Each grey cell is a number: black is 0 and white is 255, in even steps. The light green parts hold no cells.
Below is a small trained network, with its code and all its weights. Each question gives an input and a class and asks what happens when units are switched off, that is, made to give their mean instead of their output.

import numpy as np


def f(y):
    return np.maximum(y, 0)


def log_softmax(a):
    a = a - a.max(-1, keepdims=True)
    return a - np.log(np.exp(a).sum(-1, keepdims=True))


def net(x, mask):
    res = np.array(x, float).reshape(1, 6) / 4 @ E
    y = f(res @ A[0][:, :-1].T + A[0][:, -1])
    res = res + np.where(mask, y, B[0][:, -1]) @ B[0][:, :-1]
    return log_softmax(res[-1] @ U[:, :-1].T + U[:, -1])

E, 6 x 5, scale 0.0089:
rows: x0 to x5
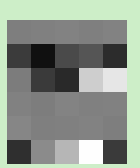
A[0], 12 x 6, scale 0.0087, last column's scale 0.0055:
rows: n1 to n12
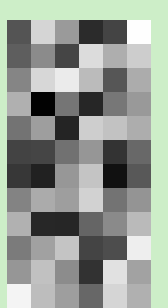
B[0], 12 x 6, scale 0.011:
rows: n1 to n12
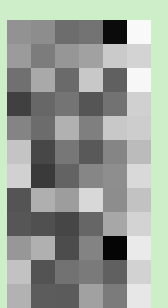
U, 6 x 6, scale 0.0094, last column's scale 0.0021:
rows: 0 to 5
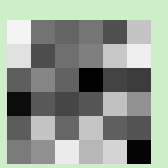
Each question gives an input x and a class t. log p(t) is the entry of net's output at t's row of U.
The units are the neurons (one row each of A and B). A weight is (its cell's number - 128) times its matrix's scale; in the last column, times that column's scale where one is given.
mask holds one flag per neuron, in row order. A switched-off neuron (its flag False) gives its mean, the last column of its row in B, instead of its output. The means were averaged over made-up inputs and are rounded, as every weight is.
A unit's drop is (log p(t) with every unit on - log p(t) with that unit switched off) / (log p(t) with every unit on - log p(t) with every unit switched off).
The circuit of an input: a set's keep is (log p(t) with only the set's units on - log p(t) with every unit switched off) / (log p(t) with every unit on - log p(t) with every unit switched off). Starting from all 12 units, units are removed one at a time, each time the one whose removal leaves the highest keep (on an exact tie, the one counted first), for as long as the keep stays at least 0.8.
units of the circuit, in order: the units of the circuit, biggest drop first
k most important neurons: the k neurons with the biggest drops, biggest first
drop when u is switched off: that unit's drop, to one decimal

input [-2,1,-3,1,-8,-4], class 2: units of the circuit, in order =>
(n7 n4 n2)
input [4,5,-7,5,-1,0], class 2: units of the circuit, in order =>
(n12)
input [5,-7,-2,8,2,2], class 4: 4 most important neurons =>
(n3 n8 n7 n6)
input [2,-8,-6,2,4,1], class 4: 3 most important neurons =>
(n3 n8 n7)
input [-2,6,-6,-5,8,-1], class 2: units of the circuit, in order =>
(n4 n12)
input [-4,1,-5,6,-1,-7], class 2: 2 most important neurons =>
(n4 n7)
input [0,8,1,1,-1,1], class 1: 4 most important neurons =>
(n7 n6 n10 n1)
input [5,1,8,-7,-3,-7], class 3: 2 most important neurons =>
(n9 n4)
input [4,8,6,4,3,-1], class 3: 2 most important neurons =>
(n4 n9)
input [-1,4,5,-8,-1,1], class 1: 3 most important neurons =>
(n7 n6 n2)
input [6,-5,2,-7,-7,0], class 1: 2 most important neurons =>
(n12 n11)
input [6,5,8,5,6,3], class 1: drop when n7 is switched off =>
0.2
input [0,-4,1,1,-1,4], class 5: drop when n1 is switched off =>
0.2
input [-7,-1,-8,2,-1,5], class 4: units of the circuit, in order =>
(n3)
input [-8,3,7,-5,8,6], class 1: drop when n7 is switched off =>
0.1
